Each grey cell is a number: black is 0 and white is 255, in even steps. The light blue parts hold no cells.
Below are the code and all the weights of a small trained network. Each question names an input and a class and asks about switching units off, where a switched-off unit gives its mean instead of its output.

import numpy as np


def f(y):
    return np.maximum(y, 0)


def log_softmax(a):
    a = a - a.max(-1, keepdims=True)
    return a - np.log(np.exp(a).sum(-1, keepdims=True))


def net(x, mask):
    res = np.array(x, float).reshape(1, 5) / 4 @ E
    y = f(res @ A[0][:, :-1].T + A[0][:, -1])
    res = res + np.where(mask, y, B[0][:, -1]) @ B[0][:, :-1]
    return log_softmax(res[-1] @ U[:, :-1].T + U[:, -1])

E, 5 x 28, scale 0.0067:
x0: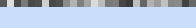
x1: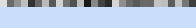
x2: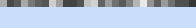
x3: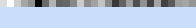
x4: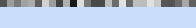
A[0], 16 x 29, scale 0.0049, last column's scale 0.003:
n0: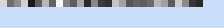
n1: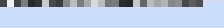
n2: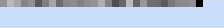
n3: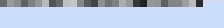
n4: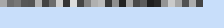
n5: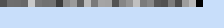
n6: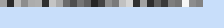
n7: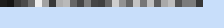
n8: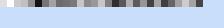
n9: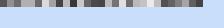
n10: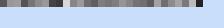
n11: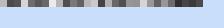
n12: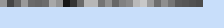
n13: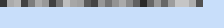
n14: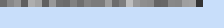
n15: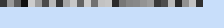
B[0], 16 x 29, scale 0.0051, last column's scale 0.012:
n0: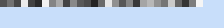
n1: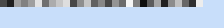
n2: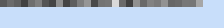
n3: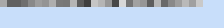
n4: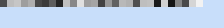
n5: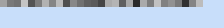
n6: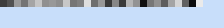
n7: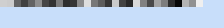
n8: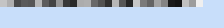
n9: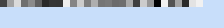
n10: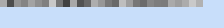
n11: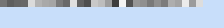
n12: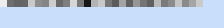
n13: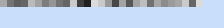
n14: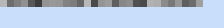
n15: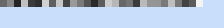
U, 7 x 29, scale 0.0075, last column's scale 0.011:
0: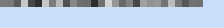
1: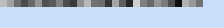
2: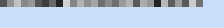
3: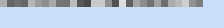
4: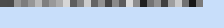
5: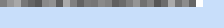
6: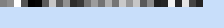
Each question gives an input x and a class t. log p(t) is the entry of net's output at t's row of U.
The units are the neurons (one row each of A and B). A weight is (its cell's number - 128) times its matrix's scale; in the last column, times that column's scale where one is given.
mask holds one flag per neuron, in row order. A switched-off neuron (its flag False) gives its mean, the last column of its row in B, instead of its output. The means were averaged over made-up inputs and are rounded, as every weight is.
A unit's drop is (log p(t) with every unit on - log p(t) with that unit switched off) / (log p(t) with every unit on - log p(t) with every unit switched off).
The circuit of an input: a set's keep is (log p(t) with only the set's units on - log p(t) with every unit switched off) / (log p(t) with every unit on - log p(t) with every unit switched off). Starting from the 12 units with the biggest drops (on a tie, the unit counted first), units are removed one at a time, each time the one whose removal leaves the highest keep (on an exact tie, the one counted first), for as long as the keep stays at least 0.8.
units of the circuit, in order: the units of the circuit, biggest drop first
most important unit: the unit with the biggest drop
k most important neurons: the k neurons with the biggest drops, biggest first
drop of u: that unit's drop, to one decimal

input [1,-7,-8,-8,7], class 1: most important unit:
n7
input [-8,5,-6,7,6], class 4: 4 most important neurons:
[n6; n7; n4; n0]
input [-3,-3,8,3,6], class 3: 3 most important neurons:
[n11; n12; n4]
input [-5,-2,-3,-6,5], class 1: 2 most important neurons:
[n7; n4]
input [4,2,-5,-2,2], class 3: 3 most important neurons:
[n6; n13; n3]
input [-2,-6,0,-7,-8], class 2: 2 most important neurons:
[n4; n8]
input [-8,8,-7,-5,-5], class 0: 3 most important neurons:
[n0; n1; n11]
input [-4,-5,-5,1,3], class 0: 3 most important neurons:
[n15; n11; n5]
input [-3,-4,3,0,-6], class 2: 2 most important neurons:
[n4; n0]
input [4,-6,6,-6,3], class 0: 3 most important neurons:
[n15; n8; n5]
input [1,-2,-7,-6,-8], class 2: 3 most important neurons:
[n4; n8; n11]
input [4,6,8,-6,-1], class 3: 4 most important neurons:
[n11; n12; n15; n8]
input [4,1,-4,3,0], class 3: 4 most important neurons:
[n6; n7; n13; n3]
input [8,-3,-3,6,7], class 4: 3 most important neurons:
[n1; n4; n7]
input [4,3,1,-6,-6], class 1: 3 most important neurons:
[n7; n9; n6]
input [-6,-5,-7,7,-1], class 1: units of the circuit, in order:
[n8]
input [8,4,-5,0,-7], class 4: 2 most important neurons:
[n1; n9]
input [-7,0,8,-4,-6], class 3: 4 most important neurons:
[n11; n12; n9; n1]
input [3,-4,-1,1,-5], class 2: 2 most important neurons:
[n4; n0]
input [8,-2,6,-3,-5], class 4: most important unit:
n1
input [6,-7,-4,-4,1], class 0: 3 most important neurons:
[n15; n6; n5]
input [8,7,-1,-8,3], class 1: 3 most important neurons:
[n7; n6; n15]
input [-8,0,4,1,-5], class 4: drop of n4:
0.0
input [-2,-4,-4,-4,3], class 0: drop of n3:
-0.1
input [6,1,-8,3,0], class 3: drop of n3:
0.1
